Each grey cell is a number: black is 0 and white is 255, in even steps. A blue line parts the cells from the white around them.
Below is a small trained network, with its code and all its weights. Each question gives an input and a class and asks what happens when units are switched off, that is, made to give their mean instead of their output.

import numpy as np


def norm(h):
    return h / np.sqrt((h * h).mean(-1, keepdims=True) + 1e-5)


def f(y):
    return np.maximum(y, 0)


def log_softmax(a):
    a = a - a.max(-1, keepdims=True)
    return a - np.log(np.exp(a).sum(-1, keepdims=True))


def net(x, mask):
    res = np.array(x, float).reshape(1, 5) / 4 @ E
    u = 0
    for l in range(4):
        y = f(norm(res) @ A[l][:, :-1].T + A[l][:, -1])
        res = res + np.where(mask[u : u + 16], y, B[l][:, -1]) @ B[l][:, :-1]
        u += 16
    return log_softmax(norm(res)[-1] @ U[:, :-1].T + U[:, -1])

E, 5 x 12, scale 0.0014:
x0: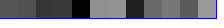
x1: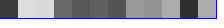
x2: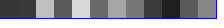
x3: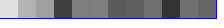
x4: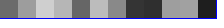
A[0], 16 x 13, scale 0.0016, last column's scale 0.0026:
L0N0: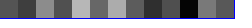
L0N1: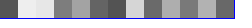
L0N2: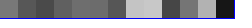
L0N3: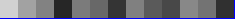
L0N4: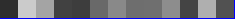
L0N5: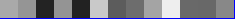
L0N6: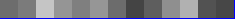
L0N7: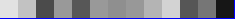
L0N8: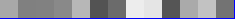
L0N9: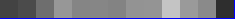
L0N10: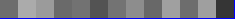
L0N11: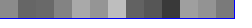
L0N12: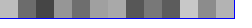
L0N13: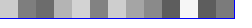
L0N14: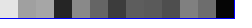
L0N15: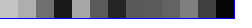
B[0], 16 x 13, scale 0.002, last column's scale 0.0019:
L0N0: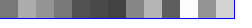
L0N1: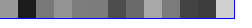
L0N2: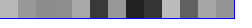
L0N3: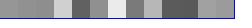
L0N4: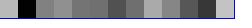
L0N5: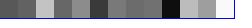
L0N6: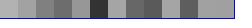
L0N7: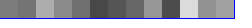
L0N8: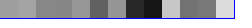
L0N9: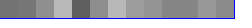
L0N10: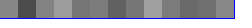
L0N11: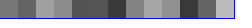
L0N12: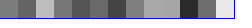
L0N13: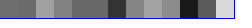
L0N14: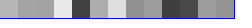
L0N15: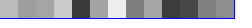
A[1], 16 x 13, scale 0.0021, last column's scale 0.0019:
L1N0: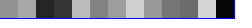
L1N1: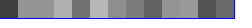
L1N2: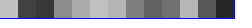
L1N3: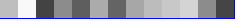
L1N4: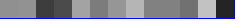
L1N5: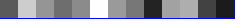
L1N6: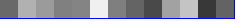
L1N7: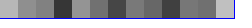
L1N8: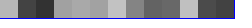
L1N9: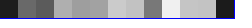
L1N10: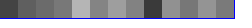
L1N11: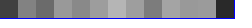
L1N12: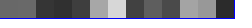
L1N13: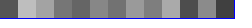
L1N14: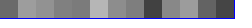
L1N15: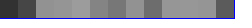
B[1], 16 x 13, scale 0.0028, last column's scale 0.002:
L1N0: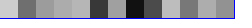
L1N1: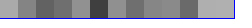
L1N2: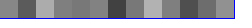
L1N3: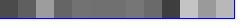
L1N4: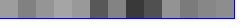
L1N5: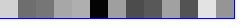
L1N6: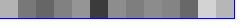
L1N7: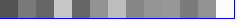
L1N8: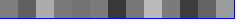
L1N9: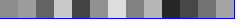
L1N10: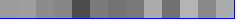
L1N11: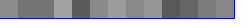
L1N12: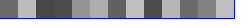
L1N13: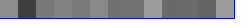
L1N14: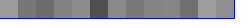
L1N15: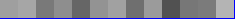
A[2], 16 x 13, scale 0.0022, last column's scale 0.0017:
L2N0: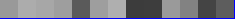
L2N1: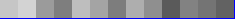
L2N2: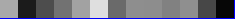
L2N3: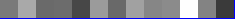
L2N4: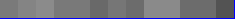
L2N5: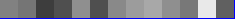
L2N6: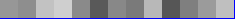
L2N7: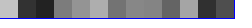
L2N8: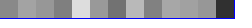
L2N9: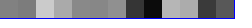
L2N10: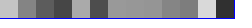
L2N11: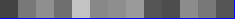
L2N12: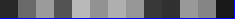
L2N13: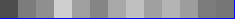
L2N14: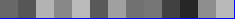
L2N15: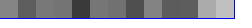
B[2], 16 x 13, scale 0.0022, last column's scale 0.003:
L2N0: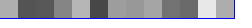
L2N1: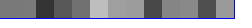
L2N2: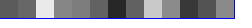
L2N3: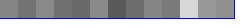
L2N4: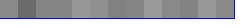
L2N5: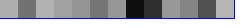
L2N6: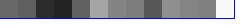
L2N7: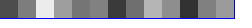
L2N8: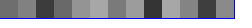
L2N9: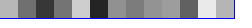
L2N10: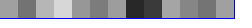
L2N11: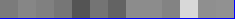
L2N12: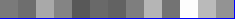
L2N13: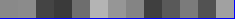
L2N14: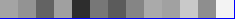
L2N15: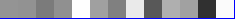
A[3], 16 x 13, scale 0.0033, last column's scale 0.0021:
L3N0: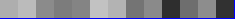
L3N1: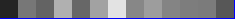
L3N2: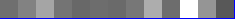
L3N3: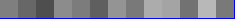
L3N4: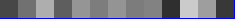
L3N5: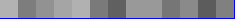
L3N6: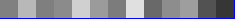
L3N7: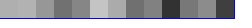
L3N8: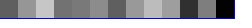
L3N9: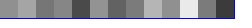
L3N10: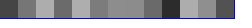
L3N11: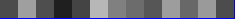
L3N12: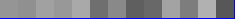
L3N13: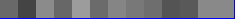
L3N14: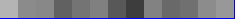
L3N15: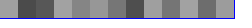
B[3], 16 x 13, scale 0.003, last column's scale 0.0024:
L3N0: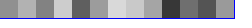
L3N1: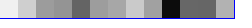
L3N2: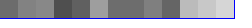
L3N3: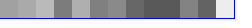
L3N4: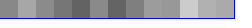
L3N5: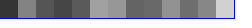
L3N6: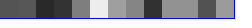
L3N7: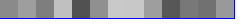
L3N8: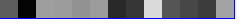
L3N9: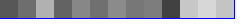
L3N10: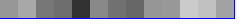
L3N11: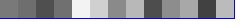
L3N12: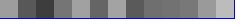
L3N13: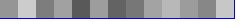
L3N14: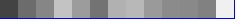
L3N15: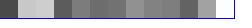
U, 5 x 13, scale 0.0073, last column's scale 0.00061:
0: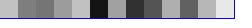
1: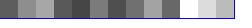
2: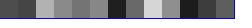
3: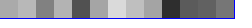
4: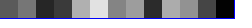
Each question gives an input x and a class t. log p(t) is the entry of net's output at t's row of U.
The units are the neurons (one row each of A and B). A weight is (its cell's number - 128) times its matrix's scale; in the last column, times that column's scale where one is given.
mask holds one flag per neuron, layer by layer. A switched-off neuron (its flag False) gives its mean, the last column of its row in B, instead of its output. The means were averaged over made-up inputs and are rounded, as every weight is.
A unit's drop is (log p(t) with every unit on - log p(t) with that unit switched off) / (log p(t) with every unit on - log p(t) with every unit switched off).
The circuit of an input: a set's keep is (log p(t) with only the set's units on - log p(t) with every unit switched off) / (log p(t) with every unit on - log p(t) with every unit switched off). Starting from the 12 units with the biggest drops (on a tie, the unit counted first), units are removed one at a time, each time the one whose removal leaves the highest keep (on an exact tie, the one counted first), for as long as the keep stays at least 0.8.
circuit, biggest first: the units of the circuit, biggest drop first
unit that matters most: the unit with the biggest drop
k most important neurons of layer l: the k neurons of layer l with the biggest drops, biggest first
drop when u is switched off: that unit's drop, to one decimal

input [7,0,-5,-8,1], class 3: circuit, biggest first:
[L3N1, L1N9]
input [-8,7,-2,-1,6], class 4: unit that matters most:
L3N6
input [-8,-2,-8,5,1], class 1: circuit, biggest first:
[L1N3, L3N9]
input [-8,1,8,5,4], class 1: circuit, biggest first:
[L2N12, L3N10]
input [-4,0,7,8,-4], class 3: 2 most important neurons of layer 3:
[L3N0, L3N7]
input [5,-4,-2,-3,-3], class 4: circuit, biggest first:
[L1N12, L3N11]
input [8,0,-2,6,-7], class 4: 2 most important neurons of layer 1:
[L1N12, L1N6]
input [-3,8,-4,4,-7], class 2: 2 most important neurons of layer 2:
[L2N9, L2N0]
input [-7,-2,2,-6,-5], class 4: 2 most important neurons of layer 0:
[L0N13, L0N8]
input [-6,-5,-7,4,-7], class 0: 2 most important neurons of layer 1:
[L1N0, L1N10]
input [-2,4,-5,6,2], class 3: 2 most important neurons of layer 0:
[L0N0, L0N14]
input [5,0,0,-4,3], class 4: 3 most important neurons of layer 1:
[L1N12, L1N7, L1N9]
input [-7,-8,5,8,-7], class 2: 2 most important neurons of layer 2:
[L2N7, L2N15]
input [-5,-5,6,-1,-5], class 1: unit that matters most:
L2N15
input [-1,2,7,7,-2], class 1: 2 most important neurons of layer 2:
[L2N12, L2N14]
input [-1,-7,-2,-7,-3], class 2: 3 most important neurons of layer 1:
[L1N8, L1N7, L1N2]
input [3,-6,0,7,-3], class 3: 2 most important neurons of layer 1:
[L1N7, L1N13]
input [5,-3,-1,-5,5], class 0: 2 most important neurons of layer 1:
[L1N7, L1N1]
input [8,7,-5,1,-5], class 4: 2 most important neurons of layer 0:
[L0N12, L0N13]
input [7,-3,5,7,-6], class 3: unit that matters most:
L2N6
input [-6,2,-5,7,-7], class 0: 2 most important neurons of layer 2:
[L2N15, L2N10]
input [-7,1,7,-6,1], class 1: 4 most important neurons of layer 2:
[L2N15, L2N12, L2N11, L2N14]
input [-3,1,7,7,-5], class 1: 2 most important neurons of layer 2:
[L2N12, L2N14]
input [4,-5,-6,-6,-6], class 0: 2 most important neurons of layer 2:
[L2N5, L2N14]
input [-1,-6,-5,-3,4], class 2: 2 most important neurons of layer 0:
[L0N0, L0N13]
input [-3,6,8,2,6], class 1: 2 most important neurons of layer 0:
[L0N8, L0N0]
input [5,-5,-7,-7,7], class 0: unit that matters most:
L0N0
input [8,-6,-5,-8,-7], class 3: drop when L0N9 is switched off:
0.2
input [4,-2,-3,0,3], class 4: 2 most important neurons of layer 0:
[L0N0, L0N8]
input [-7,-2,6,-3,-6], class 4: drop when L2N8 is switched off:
0.4
